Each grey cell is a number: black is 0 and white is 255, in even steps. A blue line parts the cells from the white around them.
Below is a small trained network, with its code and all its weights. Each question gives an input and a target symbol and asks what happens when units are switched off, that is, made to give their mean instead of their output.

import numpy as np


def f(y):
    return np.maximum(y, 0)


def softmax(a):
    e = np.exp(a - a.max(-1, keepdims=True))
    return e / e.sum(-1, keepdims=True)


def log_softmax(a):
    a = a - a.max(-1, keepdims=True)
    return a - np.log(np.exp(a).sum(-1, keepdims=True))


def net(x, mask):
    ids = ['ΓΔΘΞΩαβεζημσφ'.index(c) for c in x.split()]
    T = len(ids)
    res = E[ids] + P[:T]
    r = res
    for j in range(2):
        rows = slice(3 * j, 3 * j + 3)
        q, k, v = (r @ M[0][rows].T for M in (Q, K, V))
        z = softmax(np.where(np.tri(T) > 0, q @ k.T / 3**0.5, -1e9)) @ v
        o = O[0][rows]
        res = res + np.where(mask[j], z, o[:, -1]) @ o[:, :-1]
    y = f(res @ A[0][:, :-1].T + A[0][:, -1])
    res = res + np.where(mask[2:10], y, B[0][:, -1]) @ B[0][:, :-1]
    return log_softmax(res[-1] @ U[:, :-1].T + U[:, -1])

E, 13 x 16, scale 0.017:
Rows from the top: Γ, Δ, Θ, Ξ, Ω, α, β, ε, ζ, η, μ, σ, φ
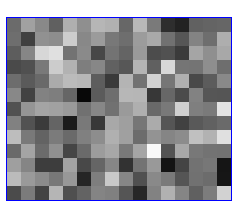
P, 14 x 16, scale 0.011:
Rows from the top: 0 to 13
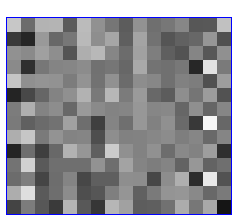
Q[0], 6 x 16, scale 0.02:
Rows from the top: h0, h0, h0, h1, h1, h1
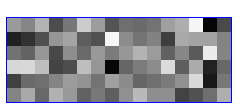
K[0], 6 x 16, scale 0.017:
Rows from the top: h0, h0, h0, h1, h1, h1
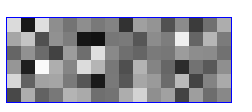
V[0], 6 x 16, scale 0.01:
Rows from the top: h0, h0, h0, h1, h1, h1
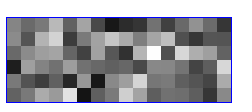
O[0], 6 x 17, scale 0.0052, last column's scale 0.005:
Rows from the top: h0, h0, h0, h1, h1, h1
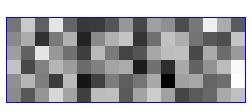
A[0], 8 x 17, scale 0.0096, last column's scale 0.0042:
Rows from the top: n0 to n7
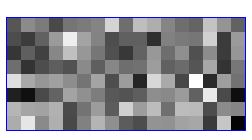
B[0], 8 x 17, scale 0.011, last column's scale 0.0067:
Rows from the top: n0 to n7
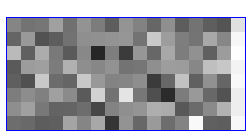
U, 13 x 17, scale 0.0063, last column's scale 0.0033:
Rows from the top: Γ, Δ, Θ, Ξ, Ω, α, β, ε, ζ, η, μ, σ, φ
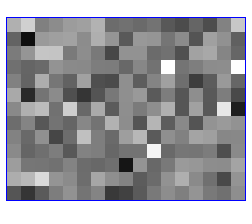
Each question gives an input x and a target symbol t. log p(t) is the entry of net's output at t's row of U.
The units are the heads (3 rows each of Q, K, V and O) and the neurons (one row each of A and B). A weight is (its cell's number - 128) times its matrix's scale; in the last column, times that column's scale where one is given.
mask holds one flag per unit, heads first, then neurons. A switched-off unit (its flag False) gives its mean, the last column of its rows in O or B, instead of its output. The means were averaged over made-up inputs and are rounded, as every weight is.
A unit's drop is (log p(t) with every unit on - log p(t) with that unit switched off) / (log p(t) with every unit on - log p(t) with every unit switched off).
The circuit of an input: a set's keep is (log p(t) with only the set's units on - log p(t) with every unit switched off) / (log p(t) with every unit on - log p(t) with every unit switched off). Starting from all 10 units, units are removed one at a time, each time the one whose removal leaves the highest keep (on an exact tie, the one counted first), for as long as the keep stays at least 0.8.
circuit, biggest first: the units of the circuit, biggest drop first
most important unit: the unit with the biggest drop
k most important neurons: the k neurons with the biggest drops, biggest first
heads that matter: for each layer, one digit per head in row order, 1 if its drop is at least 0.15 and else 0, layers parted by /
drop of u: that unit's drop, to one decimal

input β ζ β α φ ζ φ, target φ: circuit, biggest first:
(n7; n6)
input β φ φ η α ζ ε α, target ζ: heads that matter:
11
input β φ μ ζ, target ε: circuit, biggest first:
(h1; h0; n2)
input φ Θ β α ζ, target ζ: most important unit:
n4
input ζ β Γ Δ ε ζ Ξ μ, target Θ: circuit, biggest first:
(n5; h0)
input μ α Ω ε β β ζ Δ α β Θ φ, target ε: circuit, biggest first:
(h1; n1)
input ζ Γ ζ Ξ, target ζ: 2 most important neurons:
(n5; n1)
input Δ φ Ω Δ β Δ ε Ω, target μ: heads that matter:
01
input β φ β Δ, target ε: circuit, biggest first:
(n1; h1)
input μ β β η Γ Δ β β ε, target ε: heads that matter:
10
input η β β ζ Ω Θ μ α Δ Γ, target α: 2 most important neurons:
(n0; n2)
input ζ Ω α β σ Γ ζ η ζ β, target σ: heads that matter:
10
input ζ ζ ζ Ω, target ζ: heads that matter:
11
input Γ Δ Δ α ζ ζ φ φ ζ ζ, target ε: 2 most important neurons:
(n2; n7)
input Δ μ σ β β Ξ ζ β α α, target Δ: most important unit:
h0
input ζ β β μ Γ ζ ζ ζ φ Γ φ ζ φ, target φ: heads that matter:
00
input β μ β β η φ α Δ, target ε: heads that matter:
01
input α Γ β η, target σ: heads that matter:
10
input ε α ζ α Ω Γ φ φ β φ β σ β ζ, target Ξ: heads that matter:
01
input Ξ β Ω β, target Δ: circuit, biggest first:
(h0; h1)
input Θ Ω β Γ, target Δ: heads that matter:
11
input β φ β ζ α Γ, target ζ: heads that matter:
11
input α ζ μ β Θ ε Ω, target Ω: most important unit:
n4
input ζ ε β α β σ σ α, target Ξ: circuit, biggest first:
(h1; n3)
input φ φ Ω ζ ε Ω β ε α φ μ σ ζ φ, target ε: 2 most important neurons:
(n1; n7)
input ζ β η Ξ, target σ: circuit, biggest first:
(n5; h0)
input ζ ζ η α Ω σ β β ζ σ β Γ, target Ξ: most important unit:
h1
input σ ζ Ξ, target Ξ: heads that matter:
11
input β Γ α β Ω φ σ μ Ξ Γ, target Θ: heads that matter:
10
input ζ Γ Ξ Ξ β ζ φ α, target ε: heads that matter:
01
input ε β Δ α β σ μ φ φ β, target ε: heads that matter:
01
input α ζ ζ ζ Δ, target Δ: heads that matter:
01
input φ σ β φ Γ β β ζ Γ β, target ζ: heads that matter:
11
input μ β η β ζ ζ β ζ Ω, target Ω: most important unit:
n6
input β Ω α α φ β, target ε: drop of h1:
0.4
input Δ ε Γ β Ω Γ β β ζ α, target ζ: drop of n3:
0.1
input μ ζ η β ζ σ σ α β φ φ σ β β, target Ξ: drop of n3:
0.0
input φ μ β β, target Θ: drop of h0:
0.9
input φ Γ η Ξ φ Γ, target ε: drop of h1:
0.7
